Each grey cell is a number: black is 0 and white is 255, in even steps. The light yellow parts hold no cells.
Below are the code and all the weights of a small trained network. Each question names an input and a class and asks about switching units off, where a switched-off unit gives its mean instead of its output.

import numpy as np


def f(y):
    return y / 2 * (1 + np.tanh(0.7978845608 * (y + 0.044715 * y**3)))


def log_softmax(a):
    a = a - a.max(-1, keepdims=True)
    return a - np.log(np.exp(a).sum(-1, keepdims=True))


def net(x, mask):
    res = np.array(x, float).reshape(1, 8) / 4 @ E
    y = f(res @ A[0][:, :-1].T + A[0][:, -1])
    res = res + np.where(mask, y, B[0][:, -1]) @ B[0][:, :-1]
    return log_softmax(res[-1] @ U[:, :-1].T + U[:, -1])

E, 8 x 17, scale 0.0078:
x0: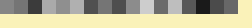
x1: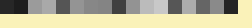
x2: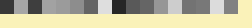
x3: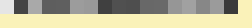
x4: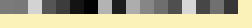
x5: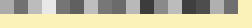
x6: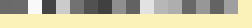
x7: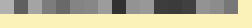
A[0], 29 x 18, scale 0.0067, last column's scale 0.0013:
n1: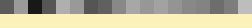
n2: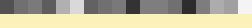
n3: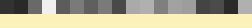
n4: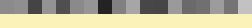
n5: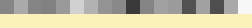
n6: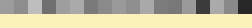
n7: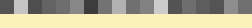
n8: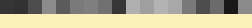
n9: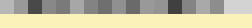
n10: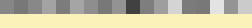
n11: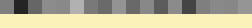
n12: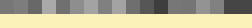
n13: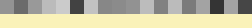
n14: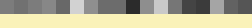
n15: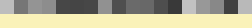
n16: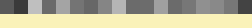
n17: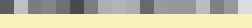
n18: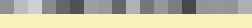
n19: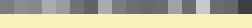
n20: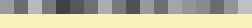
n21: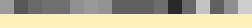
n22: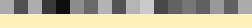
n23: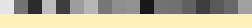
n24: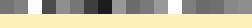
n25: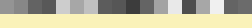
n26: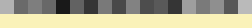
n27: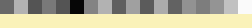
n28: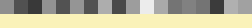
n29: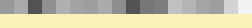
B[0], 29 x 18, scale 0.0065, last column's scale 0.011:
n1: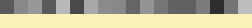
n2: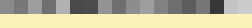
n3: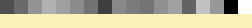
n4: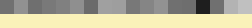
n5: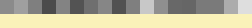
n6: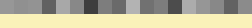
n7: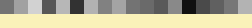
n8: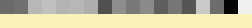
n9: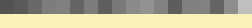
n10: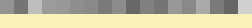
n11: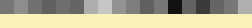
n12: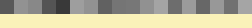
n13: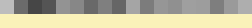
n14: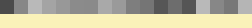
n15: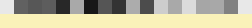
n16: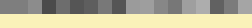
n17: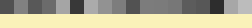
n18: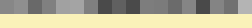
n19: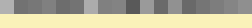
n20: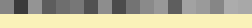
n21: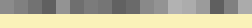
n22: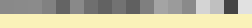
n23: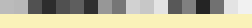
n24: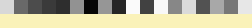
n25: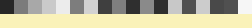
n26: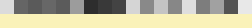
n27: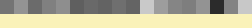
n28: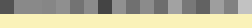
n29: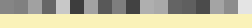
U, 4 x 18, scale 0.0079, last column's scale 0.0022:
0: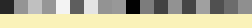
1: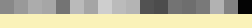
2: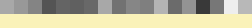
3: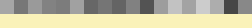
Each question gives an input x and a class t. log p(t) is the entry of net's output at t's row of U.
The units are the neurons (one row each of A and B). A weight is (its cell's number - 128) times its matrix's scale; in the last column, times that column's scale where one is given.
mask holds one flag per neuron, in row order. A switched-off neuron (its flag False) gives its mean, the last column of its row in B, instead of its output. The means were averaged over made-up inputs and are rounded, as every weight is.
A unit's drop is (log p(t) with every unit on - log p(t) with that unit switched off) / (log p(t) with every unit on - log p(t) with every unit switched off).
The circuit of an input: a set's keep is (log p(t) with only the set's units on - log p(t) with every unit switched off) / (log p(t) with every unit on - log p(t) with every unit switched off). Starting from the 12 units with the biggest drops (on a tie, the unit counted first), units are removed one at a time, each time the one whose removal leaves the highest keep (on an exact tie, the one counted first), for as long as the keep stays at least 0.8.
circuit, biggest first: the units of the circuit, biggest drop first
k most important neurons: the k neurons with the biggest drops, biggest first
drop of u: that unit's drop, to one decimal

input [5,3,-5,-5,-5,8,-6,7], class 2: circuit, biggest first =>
(n23)
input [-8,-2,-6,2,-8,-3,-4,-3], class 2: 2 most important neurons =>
(n23; n8)
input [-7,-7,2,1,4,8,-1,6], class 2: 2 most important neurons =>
(n3; n8)
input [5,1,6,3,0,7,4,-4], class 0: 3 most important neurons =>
(n25; n15; n26)
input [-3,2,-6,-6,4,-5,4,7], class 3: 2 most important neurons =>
(n22; n23)
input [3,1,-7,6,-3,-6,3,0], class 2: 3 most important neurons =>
(n3; n8; n25)
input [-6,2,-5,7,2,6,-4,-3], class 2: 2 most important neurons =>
(n23; n3)
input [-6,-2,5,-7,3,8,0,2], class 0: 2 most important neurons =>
(n24; n23)
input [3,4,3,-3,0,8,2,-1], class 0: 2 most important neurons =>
(n15; n26)
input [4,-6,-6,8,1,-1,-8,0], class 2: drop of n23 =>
0.1
